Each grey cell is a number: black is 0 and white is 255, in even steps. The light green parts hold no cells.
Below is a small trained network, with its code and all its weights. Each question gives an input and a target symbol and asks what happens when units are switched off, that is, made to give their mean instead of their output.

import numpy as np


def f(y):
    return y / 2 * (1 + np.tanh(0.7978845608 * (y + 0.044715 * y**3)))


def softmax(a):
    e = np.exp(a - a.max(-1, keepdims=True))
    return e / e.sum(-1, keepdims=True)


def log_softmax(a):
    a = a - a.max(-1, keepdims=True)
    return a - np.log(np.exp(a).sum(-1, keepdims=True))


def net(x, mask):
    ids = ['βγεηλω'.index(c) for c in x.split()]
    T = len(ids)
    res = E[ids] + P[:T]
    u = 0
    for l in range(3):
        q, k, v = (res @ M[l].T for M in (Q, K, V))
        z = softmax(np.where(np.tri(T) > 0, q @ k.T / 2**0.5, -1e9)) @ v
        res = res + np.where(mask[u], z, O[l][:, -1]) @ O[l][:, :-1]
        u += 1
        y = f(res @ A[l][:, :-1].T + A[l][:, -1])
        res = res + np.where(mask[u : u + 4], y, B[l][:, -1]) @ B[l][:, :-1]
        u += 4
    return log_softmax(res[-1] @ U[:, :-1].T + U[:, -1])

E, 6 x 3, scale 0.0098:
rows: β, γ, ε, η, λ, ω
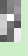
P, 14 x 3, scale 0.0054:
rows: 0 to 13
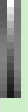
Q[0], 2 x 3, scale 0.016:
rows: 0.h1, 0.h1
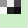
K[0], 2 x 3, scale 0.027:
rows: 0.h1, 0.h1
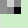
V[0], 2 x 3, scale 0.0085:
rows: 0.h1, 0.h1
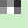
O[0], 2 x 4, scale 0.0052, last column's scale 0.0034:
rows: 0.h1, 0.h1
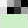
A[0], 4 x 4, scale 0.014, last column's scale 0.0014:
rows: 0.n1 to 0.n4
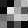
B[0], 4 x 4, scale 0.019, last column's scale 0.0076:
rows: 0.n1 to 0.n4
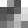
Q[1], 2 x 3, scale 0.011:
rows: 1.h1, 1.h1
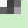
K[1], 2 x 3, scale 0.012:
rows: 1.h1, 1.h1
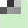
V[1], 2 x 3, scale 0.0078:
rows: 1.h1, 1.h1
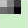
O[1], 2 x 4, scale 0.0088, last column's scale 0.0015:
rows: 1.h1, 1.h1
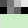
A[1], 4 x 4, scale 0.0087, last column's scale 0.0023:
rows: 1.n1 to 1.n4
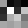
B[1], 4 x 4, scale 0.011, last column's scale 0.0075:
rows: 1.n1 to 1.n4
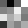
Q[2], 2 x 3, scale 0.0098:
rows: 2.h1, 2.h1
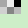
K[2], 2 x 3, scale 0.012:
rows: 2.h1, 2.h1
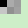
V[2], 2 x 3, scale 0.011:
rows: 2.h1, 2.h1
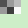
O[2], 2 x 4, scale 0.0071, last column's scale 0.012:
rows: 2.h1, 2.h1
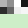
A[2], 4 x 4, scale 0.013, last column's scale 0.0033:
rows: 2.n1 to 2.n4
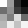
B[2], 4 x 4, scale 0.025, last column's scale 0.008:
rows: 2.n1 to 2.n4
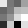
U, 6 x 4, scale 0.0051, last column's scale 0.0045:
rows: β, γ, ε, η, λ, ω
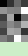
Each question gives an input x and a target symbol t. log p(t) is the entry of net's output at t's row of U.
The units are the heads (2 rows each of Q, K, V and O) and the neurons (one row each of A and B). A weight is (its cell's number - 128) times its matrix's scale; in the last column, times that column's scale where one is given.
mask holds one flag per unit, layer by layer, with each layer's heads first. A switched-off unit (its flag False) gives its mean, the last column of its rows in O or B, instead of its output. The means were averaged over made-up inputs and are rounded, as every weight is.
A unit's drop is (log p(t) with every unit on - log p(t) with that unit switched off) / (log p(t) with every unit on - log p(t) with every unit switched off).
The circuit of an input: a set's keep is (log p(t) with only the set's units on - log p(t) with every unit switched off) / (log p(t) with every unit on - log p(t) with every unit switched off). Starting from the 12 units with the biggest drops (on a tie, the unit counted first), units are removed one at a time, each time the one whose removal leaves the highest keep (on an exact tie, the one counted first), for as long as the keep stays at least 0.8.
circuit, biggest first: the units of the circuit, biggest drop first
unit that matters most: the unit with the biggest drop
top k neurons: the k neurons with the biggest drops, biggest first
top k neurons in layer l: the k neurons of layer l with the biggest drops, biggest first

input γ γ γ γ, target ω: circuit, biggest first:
2.n4
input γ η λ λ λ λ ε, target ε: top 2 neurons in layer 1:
1.n1; 1.n2
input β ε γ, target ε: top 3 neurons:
0.n2; 1.n1; 2.n4
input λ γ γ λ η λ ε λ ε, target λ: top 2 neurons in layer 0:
0.n2; 0.n1
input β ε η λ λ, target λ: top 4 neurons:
1.n1; 0.n2; 2.n4; 2.n3
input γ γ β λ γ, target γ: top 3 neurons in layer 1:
1.n1; 1.n2; 1.n4
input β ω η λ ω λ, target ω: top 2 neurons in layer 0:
0.n1; 0.n3
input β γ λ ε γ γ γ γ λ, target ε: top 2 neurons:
1.n1; 0.n2
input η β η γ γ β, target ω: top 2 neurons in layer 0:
0.n1; 0.n3
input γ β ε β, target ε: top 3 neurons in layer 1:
1.n1; 1.n3; 1.n2
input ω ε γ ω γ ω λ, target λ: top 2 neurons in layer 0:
0.n2; 0.n3
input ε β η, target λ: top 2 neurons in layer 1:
1.n1; 1.n3
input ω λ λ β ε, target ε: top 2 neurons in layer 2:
2.n4; 2.n2
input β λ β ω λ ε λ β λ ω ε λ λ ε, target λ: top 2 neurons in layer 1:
1.n1; 1.n4
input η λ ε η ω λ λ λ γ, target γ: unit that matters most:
0.h1
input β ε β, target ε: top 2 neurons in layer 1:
1.n1; 1.n3
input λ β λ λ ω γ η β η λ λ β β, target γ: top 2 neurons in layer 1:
1.n1; 1.n4
